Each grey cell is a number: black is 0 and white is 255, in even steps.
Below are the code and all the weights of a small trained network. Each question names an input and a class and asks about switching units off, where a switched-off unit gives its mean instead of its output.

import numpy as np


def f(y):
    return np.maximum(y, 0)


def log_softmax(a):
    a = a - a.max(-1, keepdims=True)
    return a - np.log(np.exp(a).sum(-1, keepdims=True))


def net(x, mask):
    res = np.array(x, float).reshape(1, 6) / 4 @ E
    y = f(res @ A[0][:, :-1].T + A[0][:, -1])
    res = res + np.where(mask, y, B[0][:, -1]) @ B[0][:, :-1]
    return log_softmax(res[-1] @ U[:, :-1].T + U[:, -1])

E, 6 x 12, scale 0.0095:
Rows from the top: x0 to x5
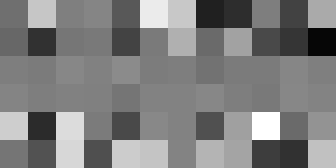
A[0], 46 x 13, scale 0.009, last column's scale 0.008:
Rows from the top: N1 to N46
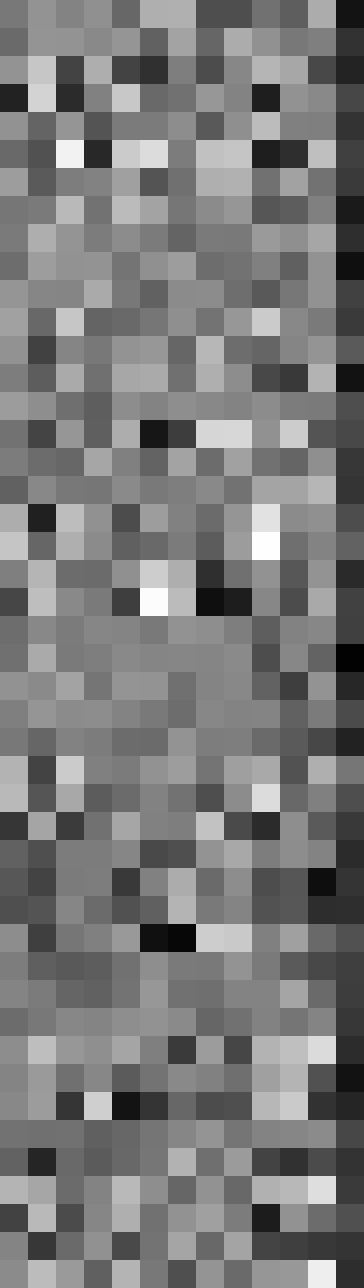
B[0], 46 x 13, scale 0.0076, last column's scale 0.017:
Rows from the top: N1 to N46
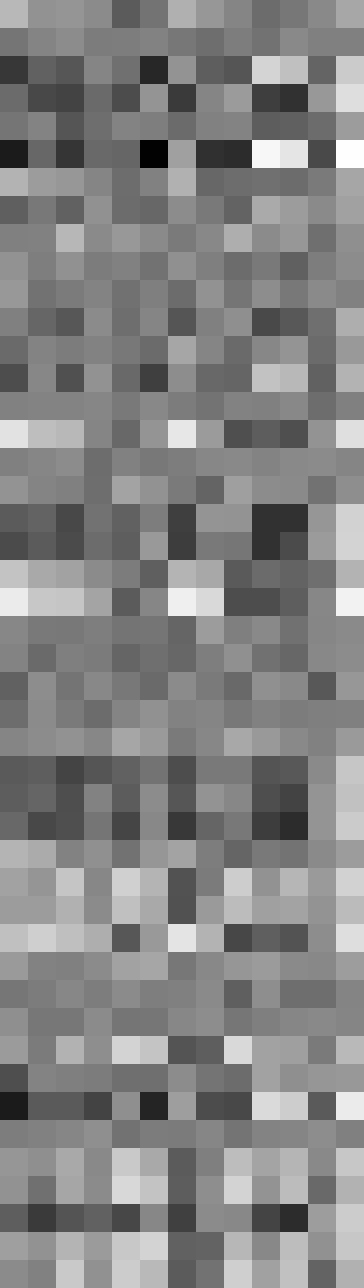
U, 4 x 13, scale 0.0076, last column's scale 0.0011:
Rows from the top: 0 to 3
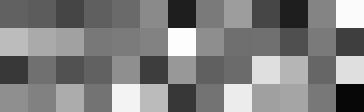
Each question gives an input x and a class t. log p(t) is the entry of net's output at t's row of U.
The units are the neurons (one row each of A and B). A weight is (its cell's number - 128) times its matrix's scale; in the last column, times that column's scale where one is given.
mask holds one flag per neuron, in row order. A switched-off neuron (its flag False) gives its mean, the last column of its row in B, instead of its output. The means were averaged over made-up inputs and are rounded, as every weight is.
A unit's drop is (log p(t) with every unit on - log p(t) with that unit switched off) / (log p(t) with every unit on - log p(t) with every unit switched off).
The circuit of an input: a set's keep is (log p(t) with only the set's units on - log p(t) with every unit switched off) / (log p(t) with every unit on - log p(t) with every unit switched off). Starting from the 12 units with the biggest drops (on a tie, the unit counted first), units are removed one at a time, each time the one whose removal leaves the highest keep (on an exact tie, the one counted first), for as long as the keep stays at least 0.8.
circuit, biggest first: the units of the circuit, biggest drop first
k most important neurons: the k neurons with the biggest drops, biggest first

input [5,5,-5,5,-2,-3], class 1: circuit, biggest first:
(N22)
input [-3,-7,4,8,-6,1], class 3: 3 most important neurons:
(N46; N38; N43)
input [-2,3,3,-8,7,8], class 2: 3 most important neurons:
(N6; N14; N4)
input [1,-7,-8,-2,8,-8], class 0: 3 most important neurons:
(N20; N19; N6)
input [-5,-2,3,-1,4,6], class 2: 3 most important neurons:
(N6; N22; N14)
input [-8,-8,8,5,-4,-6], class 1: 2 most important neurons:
(N34; N16)
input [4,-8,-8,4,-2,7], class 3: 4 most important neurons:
(N46; N38; N43; N40)
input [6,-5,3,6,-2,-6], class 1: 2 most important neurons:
(N22; N6)
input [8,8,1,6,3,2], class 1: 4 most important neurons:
(N22; N21; N1; N38)
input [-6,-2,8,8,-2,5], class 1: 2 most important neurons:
(N16; N34)
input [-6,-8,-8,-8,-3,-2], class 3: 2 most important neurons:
(N38; N43)
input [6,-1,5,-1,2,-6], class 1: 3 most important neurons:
(N22; N6; N21)
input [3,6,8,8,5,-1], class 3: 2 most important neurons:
(N32; N45)
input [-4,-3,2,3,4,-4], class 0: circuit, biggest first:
(N20)
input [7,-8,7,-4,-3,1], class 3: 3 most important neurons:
(N38; N46; N43)
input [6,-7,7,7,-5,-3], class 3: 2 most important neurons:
(N38; N43)
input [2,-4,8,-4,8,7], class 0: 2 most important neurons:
(N19; N28)
